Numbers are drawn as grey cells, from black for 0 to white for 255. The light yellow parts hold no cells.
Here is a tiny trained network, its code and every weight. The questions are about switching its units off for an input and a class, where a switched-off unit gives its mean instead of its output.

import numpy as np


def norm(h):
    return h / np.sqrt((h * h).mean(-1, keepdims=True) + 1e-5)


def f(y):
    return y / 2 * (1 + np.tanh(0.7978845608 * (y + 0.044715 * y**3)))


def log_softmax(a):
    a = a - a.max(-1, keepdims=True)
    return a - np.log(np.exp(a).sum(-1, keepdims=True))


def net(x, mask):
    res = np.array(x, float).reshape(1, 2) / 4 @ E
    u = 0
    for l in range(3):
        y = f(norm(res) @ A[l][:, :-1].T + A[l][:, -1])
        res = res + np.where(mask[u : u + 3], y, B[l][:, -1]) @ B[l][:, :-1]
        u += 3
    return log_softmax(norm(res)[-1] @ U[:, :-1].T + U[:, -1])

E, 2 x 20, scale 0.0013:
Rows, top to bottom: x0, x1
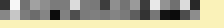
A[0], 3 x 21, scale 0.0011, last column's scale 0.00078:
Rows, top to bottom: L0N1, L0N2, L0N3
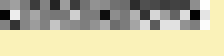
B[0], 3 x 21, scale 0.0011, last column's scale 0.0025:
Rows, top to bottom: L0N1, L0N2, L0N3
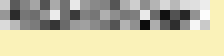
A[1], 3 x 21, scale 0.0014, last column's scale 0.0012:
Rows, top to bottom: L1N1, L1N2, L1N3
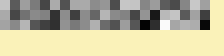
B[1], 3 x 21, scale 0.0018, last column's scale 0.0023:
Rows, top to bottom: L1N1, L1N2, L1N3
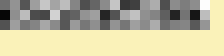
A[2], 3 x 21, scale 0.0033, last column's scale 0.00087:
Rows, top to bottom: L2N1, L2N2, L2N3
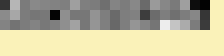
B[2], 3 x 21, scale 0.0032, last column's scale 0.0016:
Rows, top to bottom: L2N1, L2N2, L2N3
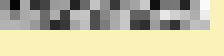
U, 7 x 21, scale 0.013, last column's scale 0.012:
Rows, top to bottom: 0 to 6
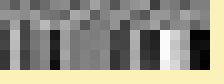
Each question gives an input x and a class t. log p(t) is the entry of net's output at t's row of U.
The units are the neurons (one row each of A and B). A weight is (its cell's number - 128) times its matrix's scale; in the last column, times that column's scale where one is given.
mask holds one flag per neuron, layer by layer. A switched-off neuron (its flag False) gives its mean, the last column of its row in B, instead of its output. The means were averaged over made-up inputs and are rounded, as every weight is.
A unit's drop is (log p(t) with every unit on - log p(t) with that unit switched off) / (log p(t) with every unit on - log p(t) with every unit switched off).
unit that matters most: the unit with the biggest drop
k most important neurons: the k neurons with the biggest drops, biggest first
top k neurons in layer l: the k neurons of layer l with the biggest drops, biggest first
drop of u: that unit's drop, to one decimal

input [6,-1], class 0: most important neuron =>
L2N1
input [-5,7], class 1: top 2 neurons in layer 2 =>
L2N2, L2N1
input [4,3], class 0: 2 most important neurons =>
L0N3, L2N1
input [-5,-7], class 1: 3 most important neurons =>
L2N3, L0N2, L2N1
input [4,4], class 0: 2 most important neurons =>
L0N3, L2N1
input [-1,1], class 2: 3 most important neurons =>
L0N1, L1N1, L2N2
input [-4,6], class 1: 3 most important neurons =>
L0N2, L2N2, L2N1
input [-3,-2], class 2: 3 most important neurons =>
L2N1, L0N3, L0N2
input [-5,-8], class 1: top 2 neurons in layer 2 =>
L2N3, L2N1
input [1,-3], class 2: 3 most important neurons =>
L0N3, L1N1, L0N1
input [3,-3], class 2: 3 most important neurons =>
L0N2, L1N2, L0N1
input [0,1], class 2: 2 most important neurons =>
L1N1, L2N2
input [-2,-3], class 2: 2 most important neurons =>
L0N3, L0N1
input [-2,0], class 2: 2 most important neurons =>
L2N1, L0N3
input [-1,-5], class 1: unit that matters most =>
L2N3
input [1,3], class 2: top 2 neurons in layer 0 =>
L0N1, L0N3
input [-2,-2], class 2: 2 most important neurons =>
L0N3, L2N1
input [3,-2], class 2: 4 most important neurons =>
L0N2, L1N2, L2N1, L1N3
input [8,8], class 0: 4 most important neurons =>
L2N1, L0N3, L2N3, L0N2
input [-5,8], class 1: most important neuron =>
L2N2
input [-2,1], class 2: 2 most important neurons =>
L0N1, L2N1
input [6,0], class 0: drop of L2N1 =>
0.3
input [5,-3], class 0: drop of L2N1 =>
0.4
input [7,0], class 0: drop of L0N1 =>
0.0
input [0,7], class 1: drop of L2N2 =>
0.1
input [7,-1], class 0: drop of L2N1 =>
0.5
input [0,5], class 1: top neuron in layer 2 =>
L2N2
